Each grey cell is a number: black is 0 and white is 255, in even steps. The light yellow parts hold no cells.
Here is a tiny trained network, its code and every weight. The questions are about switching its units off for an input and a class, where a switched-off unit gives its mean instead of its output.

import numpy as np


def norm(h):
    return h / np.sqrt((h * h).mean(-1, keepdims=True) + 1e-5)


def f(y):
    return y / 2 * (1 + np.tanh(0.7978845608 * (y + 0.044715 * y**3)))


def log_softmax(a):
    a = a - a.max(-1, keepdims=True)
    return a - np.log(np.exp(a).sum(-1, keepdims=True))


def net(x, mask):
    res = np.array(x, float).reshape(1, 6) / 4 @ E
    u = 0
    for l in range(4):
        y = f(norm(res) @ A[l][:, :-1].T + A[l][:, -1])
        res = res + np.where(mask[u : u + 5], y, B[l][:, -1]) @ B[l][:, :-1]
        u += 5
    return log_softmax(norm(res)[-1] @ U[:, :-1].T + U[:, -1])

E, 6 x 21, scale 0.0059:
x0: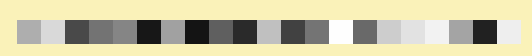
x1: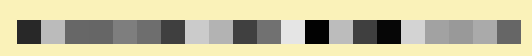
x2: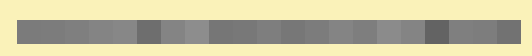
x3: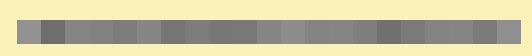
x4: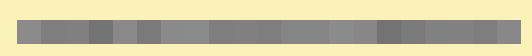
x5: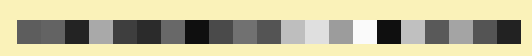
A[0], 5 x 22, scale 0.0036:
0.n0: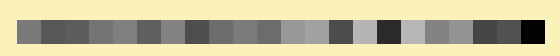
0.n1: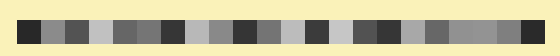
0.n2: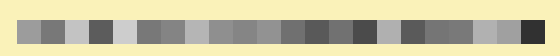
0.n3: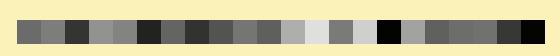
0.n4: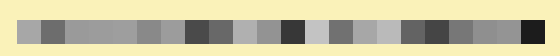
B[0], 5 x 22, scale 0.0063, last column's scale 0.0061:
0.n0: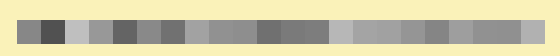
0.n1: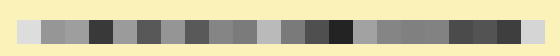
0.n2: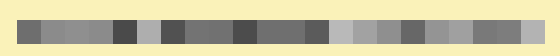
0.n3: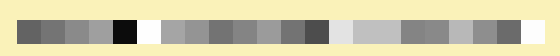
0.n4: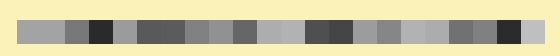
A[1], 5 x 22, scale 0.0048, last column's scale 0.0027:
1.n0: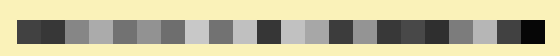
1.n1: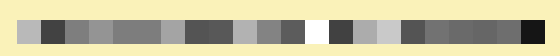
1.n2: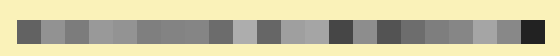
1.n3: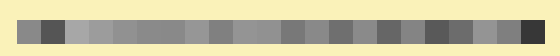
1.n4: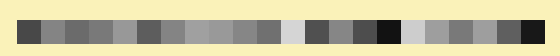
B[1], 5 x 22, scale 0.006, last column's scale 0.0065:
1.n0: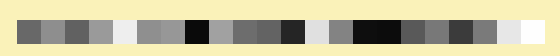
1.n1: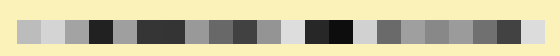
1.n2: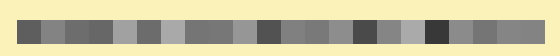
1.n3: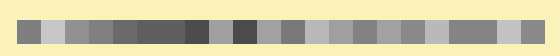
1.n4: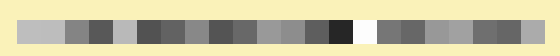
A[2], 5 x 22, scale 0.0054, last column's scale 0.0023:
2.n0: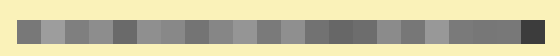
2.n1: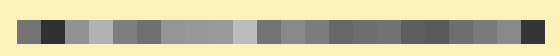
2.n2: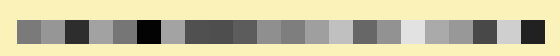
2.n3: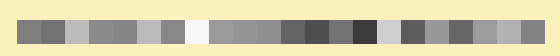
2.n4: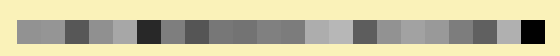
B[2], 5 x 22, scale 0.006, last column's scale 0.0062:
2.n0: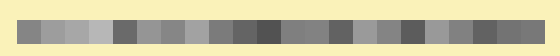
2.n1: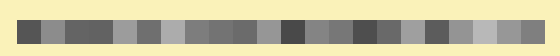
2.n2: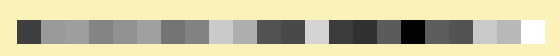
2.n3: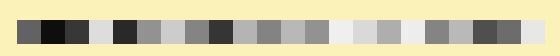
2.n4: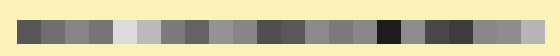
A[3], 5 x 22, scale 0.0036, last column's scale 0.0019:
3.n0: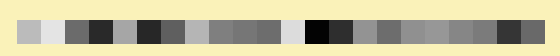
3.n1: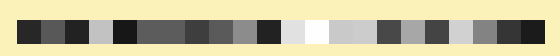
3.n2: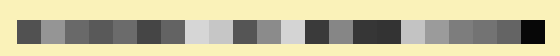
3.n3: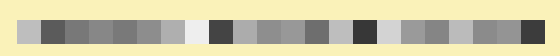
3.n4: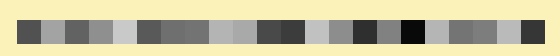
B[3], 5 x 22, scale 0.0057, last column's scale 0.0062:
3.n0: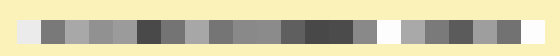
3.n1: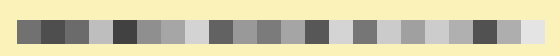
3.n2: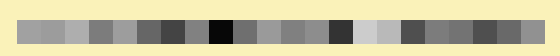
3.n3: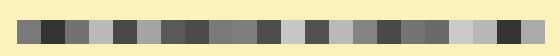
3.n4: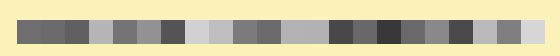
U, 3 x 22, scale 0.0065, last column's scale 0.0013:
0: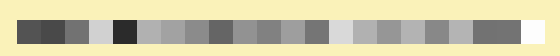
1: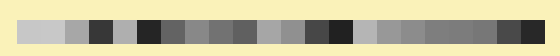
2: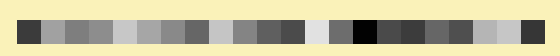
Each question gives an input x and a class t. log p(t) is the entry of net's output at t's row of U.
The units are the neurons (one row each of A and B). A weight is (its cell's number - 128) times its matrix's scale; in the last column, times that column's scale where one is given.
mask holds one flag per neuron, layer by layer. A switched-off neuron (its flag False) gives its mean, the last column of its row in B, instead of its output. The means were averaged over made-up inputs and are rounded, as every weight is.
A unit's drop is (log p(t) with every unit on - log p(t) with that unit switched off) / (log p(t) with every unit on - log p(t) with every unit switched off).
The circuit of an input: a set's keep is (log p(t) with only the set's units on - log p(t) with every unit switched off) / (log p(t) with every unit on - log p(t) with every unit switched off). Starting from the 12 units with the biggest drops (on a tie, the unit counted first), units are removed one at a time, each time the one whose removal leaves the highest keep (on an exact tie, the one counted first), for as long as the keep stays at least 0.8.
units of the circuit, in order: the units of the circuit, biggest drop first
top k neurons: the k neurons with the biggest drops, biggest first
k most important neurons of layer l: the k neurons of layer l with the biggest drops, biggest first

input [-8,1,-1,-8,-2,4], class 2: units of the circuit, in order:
[1.n0]
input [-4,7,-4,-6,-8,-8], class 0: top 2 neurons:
[2.n3; 1.n1]
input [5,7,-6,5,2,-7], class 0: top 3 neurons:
[2.n3; 1.n1; 0.n4]
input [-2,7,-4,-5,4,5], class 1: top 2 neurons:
[0.n1; 2.n3]
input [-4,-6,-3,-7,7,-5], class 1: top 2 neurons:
[1.n1; 0.n3]
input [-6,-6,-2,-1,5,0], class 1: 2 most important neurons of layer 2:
[2.n2; 2.n4]
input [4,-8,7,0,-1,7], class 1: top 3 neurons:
[1.n1; 2.n3; 0.n4]
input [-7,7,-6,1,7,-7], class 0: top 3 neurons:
[2.n3; 1.n1; 0.n4]
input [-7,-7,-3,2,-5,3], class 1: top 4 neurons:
[1.n1; 2.n2; 0.n4; 2.n4]
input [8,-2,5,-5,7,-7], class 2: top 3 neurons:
[2.n2; 0.n3; 2.n4]
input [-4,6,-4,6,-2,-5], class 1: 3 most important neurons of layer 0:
[0.n3; 0.n1; 0.n0]
